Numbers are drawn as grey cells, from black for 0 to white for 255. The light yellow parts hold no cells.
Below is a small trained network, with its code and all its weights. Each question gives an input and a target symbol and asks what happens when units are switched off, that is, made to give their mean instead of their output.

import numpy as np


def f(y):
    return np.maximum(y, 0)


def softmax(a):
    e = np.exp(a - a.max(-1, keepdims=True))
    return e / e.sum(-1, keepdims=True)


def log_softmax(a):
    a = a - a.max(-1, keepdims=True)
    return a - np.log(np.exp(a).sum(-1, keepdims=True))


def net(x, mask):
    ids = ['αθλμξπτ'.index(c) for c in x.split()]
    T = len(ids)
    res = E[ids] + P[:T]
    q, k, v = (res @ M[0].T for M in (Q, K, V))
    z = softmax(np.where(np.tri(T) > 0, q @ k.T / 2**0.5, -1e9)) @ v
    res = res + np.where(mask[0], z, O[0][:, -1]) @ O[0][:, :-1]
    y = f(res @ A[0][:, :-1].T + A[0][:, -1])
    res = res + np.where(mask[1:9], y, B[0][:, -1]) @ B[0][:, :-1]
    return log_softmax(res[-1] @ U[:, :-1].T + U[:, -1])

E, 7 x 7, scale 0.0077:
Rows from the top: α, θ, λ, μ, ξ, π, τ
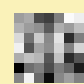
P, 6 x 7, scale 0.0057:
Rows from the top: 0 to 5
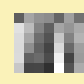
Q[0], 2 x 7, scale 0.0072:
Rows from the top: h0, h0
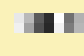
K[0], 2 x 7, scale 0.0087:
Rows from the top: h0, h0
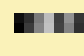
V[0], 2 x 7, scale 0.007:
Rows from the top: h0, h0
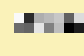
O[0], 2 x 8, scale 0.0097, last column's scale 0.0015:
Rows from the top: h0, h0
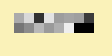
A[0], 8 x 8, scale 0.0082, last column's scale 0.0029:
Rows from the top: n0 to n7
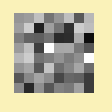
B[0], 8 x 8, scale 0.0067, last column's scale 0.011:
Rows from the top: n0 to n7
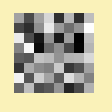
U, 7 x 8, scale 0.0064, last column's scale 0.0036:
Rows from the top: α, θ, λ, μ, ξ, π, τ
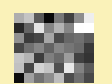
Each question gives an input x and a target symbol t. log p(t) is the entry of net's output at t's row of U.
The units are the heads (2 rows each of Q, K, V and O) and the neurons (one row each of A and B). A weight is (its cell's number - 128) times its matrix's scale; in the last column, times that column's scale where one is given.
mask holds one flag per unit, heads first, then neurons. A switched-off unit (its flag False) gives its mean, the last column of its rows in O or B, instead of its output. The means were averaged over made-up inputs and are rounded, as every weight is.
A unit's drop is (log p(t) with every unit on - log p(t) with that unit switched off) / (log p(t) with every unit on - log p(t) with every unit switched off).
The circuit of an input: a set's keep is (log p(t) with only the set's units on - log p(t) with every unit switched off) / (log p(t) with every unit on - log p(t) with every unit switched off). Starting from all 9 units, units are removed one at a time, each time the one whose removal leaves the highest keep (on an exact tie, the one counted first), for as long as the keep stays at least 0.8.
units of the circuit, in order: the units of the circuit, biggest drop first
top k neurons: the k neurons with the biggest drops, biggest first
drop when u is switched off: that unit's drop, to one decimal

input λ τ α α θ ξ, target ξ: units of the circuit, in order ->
[h0; n3]
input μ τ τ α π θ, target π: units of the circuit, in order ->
[h0; n0]
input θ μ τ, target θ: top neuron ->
[n2]
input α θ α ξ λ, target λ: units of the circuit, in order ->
[h0; n2]
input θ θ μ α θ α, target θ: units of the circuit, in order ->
[n2; n3]
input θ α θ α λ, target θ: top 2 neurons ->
[n2; n3]
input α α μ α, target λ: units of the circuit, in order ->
[h0; n2; n1]
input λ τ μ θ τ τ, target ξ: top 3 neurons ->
[n3; n1; n0]
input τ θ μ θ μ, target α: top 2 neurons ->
[n1; n7]
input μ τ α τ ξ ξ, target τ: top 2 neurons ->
[n3; n2]
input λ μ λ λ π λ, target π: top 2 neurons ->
[n0; n3]
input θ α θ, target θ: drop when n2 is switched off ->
0.2
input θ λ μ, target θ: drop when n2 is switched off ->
0.3
